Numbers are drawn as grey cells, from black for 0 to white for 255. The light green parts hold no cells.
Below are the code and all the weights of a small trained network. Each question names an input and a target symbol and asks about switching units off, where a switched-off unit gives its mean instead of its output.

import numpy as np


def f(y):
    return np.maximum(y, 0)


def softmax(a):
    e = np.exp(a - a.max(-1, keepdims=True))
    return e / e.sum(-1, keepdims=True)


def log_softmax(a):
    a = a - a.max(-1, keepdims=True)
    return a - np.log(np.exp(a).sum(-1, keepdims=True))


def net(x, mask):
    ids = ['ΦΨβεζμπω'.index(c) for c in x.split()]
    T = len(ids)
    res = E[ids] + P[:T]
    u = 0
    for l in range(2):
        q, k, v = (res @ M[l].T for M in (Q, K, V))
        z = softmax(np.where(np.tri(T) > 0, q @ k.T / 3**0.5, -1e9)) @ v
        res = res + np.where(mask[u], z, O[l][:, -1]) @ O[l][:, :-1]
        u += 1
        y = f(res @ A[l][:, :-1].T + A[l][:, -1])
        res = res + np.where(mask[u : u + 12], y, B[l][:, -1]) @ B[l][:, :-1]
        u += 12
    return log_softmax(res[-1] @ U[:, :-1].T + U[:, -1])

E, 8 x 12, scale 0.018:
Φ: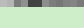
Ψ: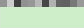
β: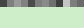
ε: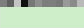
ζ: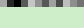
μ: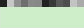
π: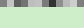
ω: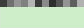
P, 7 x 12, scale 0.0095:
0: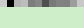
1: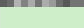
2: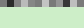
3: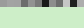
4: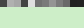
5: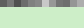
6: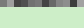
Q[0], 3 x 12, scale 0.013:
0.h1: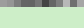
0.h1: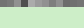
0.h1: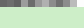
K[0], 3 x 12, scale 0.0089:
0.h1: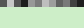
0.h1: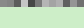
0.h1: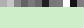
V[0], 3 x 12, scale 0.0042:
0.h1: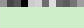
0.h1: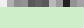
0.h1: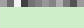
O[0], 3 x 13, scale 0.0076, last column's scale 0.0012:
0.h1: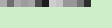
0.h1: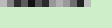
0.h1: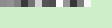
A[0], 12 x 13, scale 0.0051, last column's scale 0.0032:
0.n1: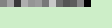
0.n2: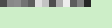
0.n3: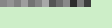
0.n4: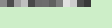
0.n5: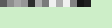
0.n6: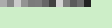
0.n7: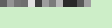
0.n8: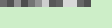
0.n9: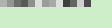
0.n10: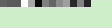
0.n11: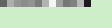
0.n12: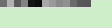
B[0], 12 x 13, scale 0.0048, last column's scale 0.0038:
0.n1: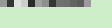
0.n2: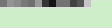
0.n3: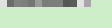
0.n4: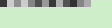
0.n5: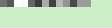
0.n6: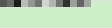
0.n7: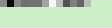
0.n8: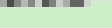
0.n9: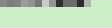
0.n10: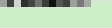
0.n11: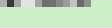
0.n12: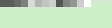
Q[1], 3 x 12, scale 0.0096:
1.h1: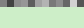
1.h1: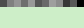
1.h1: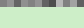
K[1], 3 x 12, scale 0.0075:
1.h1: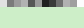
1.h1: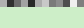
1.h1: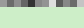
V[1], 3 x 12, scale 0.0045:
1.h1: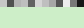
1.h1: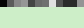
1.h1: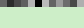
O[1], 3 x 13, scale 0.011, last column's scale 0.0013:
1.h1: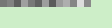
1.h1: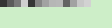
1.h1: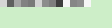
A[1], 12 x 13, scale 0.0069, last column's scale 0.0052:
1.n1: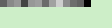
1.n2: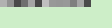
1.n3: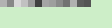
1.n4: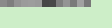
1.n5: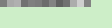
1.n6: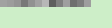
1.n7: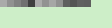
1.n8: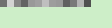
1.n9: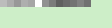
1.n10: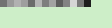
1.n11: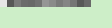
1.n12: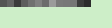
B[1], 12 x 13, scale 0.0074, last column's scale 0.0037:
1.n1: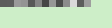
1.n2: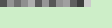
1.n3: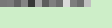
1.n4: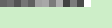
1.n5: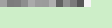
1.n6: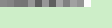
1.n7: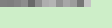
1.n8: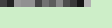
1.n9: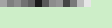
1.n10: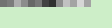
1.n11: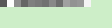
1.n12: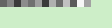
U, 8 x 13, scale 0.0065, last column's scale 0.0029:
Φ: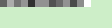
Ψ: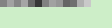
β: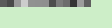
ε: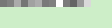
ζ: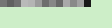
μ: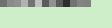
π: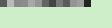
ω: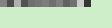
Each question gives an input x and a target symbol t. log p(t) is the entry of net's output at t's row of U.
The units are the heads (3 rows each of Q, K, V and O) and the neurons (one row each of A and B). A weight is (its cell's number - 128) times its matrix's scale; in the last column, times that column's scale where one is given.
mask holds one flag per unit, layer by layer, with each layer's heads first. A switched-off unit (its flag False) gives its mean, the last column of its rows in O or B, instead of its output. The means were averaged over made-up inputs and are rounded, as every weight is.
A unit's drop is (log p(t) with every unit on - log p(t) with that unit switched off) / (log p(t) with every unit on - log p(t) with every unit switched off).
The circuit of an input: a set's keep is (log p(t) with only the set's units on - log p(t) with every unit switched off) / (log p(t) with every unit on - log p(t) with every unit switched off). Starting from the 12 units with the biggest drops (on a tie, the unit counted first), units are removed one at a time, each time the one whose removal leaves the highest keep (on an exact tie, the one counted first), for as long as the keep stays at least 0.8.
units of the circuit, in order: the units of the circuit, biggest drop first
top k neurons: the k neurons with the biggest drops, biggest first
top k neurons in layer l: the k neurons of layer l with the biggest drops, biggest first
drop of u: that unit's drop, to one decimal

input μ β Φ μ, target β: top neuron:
1.n8
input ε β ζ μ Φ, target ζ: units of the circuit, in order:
0.h1, 1.n3, 1.h1
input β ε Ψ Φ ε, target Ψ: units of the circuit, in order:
0.h1, 1.h1
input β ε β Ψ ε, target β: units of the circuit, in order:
0.h1, 1.n8
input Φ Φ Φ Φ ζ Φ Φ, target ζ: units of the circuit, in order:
0.h1, 1.h1, 1.n3
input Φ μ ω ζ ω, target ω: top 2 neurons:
0.n7, 0.n10
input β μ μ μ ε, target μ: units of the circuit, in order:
1.h1, 1.n1
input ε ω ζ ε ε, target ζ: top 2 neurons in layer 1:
1.n3, 1.n5
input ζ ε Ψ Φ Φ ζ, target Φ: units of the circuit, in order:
0.h1, 1.n11
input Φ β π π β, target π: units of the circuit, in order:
1.h1, 0.h1
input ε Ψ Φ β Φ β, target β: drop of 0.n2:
-0.1
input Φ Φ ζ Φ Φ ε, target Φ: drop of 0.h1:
1.0
